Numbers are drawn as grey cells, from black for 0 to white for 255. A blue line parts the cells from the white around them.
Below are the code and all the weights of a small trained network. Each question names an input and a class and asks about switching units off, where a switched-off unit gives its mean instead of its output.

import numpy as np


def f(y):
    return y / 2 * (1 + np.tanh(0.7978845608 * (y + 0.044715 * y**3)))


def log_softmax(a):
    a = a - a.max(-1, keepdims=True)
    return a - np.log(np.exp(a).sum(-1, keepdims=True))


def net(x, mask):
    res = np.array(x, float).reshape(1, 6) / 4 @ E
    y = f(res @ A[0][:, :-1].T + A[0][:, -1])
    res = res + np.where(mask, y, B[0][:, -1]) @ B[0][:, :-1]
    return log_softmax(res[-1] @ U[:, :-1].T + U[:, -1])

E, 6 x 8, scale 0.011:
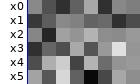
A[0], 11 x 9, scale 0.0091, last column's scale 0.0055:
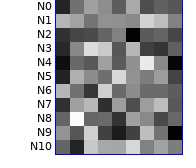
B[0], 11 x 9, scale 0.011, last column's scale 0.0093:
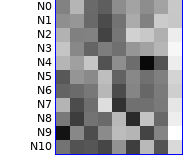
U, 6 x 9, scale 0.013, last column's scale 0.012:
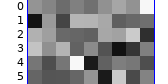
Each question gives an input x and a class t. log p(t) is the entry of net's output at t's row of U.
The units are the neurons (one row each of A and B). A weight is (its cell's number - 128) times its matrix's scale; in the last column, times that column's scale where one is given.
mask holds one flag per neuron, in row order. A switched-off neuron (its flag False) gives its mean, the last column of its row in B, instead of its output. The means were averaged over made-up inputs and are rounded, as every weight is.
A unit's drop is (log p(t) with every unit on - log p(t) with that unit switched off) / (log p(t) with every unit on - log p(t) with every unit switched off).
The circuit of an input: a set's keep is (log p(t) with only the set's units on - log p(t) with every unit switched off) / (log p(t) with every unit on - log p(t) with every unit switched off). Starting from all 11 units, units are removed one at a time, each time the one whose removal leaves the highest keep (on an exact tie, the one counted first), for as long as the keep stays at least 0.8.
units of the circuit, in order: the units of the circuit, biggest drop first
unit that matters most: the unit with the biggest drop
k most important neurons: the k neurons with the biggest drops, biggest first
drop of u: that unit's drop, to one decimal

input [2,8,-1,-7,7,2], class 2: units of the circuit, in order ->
(N2 N4)
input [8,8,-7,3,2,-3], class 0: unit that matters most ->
N2
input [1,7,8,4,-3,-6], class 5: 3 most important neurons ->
(N10 N9 N1)
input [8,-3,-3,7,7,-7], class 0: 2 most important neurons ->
(N9 N2)
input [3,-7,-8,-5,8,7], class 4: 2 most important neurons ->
(N7 N2)
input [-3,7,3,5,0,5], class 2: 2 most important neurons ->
(N3 N0)
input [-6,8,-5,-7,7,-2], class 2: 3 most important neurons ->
(N3 N0 N4)
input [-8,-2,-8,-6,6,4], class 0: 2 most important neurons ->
(N10 N3)
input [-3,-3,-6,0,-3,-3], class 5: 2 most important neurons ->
(N8 N9)
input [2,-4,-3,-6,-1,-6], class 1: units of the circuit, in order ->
(N4 N2)
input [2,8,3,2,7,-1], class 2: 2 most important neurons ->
(N2 N0)
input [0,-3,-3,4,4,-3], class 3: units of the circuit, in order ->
(N9 N4 N2)
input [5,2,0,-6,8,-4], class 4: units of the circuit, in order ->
(N7 N5)
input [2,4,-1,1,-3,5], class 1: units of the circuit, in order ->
(N9)
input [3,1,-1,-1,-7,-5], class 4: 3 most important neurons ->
(N9 N6 N0)
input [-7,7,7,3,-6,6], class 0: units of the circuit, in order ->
(N3 N10)
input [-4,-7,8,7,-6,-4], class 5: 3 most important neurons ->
(N10 N2 N3)
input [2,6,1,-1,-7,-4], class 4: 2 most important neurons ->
(N6 N9)
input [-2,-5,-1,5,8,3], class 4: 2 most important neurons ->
(N7 N2)
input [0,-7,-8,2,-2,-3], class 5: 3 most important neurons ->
(N8 N2 N3)
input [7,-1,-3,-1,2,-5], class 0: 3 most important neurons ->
(N9 N2 N8)
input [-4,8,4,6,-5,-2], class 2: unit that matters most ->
N3
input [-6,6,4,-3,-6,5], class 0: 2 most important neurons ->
(N3 N2)
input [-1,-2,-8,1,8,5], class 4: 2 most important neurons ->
(N7 N10)
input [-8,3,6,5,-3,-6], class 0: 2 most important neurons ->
(N3 N9)
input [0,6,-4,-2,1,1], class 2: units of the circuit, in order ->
(N3 N2)
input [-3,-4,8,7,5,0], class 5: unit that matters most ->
N10
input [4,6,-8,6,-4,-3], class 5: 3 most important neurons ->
(N8 N1 N3)
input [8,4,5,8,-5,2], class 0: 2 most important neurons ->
(N2 N6)
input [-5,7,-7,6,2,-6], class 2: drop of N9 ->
0.4
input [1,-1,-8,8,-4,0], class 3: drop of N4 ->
1.2
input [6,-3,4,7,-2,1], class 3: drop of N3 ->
0.1
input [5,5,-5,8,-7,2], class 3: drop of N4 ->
1.1
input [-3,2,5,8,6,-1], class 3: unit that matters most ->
N4
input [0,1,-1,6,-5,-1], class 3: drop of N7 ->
0.1
